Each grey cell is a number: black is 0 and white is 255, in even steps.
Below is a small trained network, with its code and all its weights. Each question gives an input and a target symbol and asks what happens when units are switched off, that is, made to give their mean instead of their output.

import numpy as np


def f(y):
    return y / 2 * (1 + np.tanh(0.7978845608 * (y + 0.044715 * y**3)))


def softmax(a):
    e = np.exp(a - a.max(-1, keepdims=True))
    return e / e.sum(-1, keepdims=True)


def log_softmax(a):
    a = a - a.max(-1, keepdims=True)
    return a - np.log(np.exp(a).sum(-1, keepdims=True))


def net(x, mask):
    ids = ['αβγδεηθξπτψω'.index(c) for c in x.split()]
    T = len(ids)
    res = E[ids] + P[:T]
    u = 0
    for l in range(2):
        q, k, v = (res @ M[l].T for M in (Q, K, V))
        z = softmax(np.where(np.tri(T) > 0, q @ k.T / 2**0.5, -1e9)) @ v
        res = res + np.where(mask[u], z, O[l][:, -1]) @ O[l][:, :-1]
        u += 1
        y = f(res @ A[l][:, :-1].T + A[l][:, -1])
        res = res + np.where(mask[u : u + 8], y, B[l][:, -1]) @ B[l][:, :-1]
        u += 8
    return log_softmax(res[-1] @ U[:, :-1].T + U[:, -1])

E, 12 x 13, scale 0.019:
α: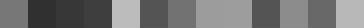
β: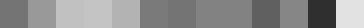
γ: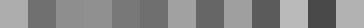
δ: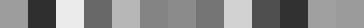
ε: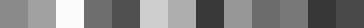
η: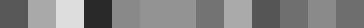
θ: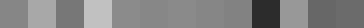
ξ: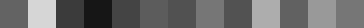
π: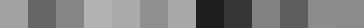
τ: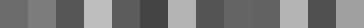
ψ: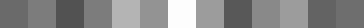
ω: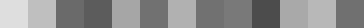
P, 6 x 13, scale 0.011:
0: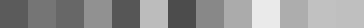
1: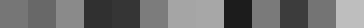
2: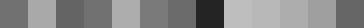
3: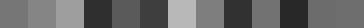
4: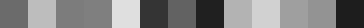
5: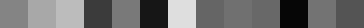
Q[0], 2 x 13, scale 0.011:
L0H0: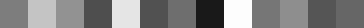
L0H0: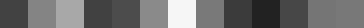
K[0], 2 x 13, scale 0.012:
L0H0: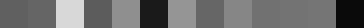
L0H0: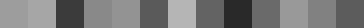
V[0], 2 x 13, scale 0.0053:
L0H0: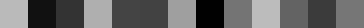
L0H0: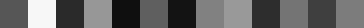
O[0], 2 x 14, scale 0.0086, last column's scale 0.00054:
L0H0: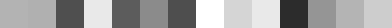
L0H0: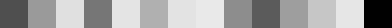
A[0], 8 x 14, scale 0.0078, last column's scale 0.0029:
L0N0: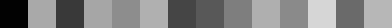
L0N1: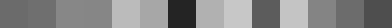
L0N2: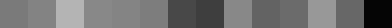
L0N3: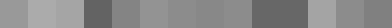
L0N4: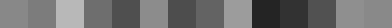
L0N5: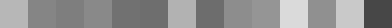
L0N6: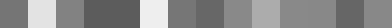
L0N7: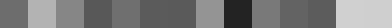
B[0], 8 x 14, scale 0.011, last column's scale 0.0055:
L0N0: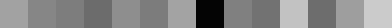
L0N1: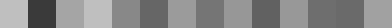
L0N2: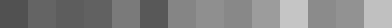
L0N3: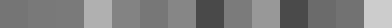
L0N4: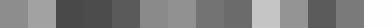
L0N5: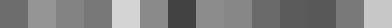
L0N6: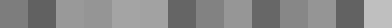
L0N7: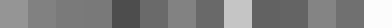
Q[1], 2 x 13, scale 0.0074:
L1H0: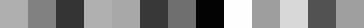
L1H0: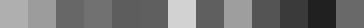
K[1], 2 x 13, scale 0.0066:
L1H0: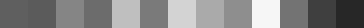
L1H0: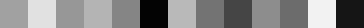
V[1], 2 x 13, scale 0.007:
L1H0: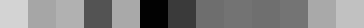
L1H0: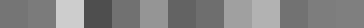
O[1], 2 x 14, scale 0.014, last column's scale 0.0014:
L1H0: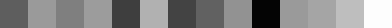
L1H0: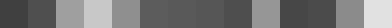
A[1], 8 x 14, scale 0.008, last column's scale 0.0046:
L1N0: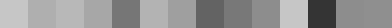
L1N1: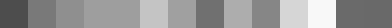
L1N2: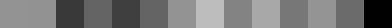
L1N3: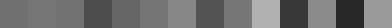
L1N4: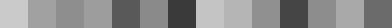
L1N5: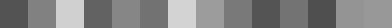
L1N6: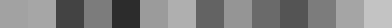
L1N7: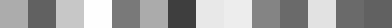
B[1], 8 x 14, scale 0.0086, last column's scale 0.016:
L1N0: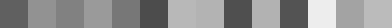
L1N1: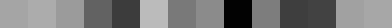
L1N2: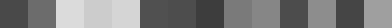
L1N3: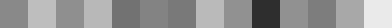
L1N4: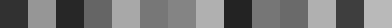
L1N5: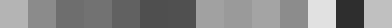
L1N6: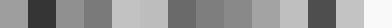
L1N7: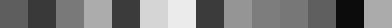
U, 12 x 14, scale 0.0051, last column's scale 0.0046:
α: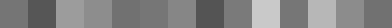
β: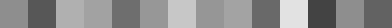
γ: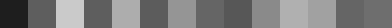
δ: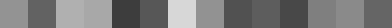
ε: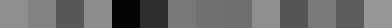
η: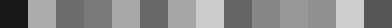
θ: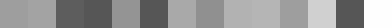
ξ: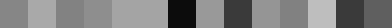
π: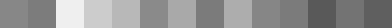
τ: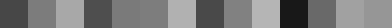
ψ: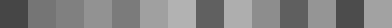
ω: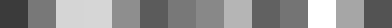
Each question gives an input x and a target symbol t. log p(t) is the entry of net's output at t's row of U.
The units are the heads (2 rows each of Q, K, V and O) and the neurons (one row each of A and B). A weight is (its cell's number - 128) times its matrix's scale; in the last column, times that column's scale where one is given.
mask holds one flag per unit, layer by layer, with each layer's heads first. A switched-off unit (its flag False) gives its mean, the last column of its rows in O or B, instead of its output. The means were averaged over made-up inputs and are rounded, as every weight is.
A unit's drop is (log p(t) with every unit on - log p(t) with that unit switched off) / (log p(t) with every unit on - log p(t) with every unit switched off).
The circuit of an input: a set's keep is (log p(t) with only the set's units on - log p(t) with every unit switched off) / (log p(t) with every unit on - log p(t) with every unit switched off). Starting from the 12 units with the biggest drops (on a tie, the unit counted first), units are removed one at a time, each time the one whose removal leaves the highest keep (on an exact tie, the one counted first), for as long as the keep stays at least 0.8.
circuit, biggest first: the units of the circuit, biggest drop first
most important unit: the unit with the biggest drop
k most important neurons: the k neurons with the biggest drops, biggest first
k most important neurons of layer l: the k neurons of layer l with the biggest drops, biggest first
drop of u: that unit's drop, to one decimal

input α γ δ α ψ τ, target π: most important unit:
L1N2
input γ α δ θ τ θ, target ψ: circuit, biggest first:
[L0H0 L1N7 L1N4 L0N0]
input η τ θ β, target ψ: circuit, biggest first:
[L0H0 L1N7 L0N7 L1N4]
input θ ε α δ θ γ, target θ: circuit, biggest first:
[L1N5 L0H0 L1H0]
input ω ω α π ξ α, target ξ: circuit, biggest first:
[L0H0 L1N4 L0N0 L1N2]
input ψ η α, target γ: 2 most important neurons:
[L0N0 L0N4]
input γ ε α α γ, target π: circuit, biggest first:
[L0N4 L1H0 L1N3]
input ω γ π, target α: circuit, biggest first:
[L0N0 L0H0 L1N0 L1N6]
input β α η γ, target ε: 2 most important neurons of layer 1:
[L1N6 L1N2]
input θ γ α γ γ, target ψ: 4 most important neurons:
[L1N7 L0N4 L0N0 L1N4]
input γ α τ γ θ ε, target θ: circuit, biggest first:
[L1N5 L0H0]
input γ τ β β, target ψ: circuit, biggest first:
[L1N7 L0H0 L1N4 L0N7]
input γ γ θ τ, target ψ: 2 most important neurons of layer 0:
[L0N4 L0N0]
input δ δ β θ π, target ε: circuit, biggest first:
[L0H0]
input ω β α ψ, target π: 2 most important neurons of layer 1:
[L1N2 L1N3]
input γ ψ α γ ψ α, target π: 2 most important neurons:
[L1N2 L1N3]
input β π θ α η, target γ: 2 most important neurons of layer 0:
[L0N2 L0N7]
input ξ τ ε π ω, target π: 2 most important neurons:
[L0N4 L1N3]
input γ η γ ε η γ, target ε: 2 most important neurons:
[L1N6 L1N5]
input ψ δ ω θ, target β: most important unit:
L1N6
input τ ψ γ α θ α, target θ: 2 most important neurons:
[L1N5 L1N3]
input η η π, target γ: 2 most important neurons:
[L0N2 L0N4]
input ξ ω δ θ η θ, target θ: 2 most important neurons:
[L1N5 L0N5]
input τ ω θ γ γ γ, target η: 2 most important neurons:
[L1N4 L1N7]
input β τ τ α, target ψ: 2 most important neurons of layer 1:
[L1N7 L1N4]
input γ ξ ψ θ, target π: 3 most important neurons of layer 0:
[L0N4 L0N5 L0N6]
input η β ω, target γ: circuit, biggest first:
[L0H0]
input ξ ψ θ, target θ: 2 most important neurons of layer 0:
[L0N0 L0N5]
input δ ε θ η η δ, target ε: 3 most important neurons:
[L0N4 L1N6 L1N5]
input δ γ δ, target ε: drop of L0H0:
0.6
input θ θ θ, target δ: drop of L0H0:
0.3
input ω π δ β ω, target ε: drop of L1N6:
0.3
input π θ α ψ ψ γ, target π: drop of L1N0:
-0.1
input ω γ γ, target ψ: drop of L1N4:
0.1
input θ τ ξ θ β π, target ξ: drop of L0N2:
0.0
